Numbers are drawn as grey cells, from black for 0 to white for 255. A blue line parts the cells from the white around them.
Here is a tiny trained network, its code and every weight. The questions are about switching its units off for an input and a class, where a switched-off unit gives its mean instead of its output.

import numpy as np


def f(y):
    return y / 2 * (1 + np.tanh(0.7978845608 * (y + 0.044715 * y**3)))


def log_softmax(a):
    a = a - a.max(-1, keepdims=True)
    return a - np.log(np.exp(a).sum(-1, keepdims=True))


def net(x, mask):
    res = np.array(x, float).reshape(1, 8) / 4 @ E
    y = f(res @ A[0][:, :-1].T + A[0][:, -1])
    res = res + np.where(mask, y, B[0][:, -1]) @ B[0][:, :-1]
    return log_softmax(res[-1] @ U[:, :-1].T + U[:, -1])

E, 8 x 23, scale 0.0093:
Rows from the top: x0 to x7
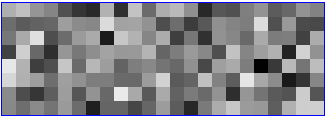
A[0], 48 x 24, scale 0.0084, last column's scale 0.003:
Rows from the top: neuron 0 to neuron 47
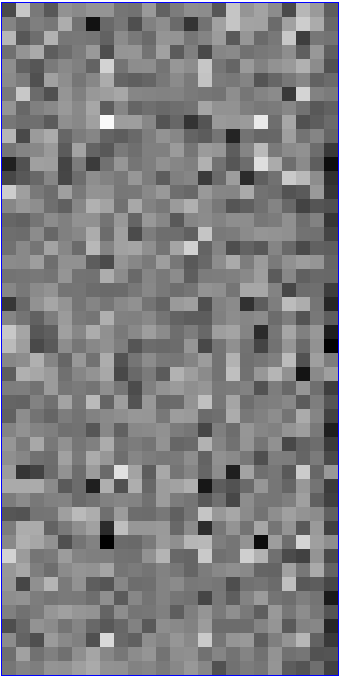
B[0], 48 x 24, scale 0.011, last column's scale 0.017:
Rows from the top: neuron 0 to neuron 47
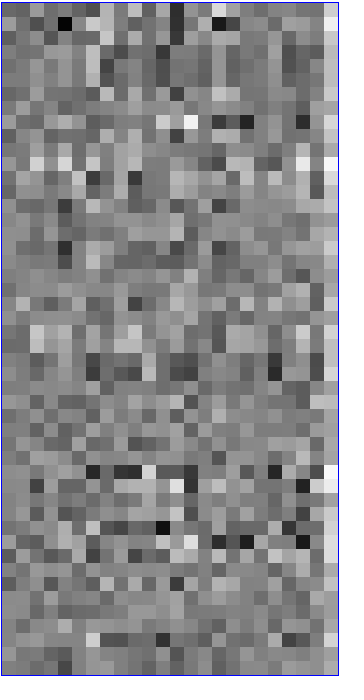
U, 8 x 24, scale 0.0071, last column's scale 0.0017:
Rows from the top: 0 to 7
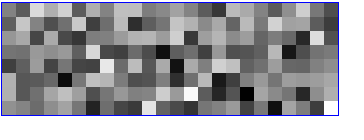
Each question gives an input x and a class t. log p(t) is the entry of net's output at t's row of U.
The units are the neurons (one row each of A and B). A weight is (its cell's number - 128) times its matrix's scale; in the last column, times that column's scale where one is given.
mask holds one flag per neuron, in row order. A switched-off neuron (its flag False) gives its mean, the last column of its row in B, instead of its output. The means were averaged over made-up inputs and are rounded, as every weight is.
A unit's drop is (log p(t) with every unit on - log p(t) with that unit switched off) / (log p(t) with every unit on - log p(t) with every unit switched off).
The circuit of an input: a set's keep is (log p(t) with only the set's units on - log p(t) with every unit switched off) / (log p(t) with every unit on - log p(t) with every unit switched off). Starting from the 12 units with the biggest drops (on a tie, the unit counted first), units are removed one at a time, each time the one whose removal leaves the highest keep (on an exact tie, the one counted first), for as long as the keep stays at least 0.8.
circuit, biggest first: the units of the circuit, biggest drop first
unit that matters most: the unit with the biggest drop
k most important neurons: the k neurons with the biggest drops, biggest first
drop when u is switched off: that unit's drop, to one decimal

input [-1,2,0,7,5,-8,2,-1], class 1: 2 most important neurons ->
neuron 12; neuron 21
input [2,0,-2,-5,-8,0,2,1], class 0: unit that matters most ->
neuron 11
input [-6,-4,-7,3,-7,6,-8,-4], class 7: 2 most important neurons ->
neuron 26; neuron 23
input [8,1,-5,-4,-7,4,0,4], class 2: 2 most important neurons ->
neuron 34; neuron 23
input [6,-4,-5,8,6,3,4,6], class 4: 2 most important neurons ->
neuron 6; neuron 0
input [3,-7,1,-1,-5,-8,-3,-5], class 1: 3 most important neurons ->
neuron 12; neuron 21; neuron 8
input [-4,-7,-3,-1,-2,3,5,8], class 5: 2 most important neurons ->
neuron 1; neuron 8
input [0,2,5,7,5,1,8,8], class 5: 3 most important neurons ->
neuron 1; neuron 18; neuron 26
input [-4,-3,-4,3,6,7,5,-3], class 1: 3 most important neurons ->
neuron 39; neuron 11; neuron 13
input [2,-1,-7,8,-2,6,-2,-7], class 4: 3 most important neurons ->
neuron 0; neuron 6; neuron 1
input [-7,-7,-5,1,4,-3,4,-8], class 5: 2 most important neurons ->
neuron 17; neuron 34
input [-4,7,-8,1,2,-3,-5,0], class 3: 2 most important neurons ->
neuron 45; neuron 38
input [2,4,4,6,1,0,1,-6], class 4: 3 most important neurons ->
neuron 1; neuron 6; neuron 0
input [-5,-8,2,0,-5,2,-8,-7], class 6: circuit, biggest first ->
neuron 38
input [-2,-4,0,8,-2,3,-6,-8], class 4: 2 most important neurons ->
neuron 0; neuron 1
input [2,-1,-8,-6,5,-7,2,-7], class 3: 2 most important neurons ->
neuron 45; neuron 5
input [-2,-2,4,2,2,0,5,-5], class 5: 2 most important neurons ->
neuron 17; neuron 26
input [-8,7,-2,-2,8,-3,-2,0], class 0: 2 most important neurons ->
neuron 23; neuron 24
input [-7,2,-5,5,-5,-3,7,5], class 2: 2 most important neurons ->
neuron 36; neuron 26
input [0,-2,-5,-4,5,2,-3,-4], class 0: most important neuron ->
neuron 23
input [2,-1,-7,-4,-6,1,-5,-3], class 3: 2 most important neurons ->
neuron 45; neuron 23
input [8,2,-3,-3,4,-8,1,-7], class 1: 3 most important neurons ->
neuron 12; neuron 21; neuron 36
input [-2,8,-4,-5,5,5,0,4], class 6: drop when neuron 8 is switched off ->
1.0
